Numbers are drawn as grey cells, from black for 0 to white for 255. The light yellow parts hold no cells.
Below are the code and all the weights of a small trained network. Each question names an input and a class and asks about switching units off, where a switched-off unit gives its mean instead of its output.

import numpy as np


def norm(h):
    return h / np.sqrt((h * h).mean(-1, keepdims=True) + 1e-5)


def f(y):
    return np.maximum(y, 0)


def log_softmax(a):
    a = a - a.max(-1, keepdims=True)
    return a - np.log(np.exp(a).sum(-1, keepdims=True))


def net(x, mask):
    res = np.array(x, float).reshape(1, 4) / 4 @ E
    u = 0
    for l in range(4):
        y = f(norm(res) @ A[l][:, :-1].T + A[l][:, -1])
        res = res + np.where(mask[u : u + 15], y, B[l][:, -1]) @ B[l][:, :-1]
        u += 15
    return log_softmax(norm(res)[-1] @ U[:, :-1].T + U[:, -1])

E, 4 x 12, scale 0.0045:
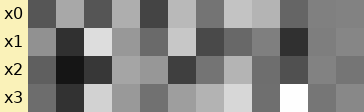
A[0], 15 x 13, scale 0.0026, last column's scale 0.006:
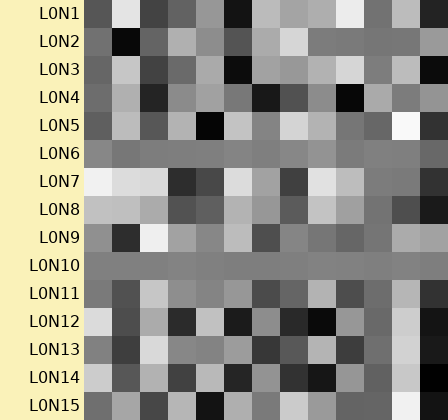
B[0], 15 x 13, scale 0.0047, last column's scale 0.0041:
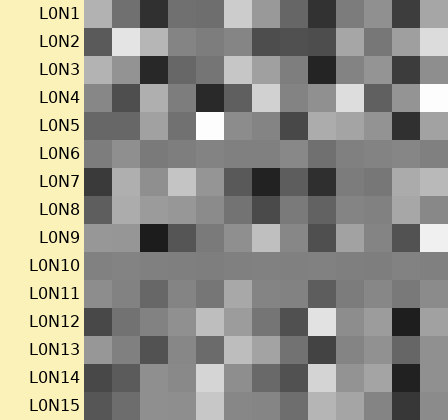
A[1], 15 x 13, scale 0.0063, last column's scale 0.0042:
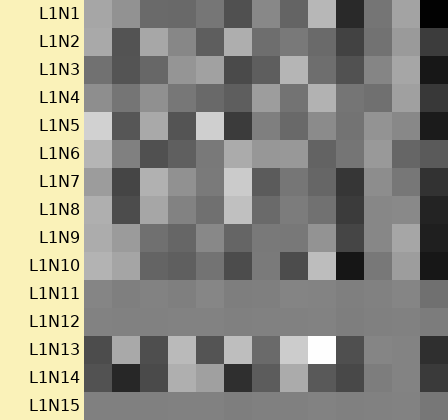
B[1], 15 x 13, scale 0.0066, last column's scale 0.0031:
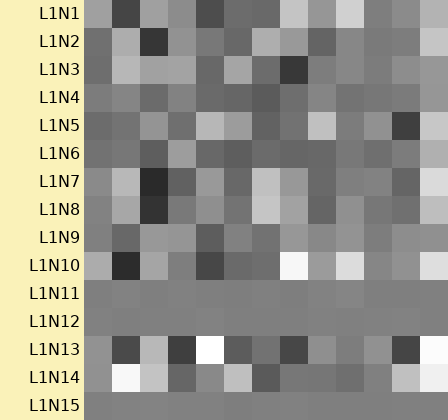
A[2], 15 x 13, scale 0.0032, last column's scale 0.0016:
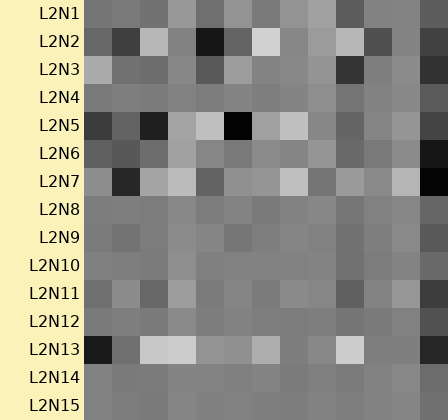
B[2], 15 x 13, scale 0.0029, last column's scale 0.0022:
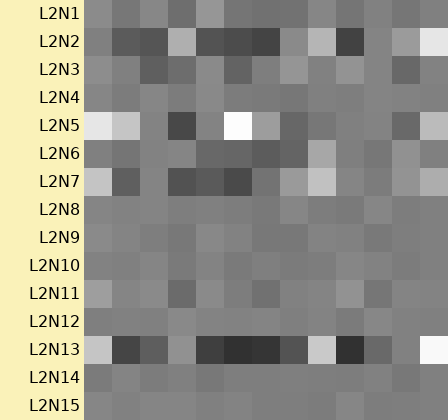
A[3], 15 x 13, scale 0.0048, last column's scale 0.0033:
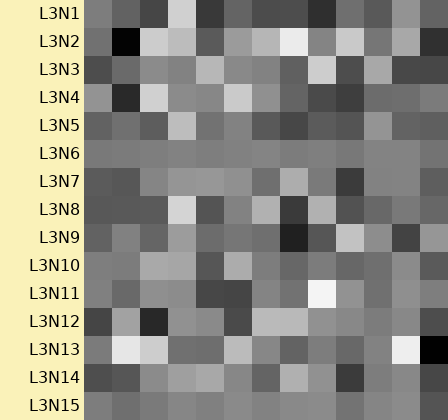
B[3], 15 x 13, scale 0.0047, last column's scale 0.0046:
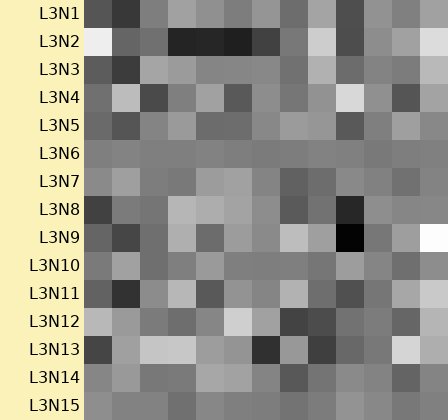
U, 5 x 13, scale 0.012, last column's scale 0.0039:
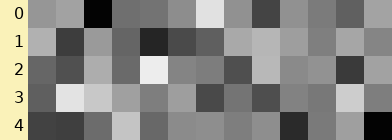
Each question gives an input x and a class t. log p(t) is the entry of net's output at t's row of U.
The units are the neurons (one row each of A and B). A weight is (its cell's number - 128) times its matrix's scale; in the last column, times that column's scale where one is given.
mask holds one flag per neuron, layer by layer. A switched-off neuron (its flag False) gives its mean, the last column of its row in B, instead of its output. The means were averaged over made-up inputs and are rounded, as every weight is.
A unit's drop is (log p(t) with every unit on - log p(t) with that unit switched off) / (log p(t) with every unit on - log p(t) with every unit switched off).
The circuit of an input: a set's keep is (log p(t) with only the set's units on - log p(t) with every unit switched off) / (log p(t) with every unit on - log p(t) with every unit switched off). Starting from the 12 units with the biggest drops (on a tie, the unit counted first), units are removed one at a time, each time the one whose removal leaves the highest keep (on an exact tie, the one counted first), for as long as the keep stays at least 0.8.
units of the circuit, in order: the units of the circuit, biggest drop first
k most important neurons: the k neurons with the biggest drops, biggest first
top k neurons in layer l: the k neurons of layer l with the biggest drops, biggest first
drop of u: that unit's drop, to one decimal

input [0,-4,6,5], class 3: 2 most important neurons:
[L0N4 L1N14]
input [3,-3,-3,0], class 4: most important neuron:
[L3N9]
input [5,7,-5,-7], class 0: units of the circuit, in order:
[L1N7 L1N8]
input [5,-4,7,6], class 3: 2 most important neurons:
[L1N14 L0N4]
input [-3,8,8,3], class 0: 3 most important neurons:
[L1N7 L1N8 L1N2]
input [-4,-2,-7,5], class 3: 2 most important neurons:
[L1N10 L0N7]
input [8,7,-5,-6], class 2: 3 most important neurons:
[L1N13 L0N1 L0N5]
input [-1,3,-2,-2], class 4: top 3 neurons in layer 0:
[L0N9 L0N4 L0N7]
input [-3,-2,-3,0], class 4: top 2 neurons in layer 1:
[L1N14 L1N13]
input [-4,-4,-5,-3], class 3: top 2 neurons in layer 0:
[L0N7 L0N9]
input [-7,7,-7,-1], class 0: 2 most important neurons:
[L1N7 L0N2]
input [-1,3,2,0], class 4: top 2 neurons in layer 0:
[L0N9 L0N2]
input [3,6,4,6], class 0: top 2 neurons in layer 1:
[L1N7 L1N10]
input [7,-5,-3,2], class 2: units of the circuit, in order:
[L1N13]
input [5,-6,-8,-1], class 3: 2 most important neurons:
[L0N7 L0N9]
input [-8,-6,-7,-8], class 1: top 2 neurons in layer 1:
[L1N10 L1N13]
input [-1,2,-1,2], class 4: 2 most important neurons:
[L0N9 L1N6]
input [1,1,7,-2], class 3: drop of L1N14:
0.6
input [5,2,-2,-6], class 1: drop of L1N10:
0.2
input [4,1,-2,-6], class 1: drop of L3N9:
0.0
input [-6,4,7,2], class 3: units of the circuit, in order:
[L1N14]
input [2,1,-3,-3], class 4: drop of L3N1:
0.1
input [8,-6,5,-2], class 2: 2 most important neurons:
[L1N13 L0N9]
